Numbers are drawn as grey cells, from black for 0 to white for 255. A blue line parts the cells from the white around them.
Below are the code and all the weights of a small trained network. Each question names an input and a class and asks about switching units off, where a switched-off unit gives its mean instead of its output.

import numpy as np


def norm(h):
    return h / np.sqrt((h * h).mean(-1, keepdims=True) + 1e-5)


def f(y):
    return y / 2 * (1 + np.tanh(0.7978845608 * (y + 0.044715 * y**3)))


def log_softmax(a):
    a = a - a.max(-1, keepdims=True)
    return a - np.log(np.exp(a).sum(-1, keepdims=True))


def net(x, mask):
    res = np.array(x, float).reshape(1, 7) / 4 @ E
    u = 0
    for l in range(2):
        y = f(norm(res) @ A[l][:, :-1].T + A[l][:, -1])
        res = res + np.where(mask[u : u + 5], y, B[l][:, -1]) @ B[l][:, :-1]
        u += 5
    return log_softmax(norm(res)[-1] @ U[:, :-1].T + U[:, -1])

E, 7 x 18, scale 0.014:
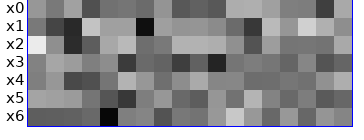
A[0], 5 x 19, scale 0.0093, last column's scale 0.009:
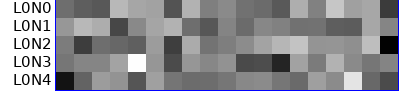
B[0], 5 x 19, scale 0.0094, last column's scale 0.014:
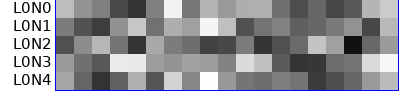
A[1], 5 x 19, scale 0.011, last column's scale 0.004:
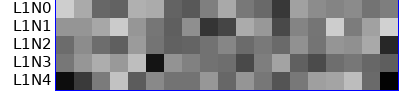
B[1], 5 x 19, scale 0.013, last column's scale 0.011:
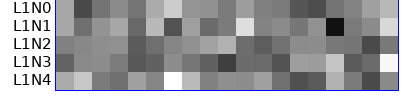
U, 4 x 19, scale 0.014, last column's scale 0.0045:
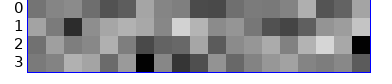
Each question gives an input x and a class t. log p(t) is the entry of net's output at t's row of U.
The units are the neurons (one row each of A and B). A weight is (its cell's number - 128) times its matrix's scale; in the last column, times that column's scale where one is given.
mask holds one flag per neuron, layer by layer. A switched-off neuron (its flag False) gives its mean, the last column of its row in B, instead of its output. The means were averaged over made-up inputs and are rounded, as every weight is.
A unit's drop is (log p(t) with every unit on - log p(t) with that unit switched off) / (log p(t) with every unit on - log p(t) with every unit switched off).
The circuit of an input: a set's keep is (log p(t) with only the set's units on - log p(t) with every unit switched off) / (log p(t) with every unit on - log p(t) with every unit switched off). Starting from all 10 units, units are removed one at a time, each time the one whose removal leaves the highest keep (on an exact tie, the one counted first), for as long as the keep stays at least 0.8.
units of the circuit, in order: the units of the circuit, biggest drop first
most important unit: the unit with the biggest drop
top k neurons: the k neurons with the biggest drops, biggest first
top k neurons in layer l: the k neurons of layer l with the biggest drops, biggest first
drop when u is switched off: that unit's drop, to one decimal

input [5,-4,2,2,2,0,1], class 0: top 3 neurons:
(L0N3 L1N3 L0N0)
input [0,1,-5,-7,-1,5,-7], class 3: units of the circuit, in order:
(L0N4 L0N1)
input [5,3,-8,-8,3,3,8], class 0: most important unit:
L0N2
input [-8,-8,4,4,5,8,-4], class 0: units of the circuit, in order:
(L1N3 L0N3)
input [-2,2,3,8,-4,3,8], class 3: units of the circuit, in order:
(L0N4 L0N0)
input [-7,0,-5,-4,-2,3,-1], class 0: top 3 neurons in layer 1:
(L1N3 L1N1 L1N0)
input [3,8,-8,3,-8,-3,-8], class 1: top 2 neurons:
(L0N3 L0N0)
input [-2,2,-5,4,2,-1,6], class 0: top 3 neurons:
(L0N3 L0N0 L1N3)
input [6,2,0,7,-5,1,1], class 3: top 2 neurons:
(L1N1 L0N4)
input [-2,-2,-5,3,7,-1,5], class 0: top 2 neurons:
(L0N3 L0N0)
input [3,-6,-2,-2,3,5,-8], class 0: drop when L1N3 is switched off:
0.1
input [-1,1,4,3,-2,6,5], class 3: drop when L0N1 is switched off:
0.5
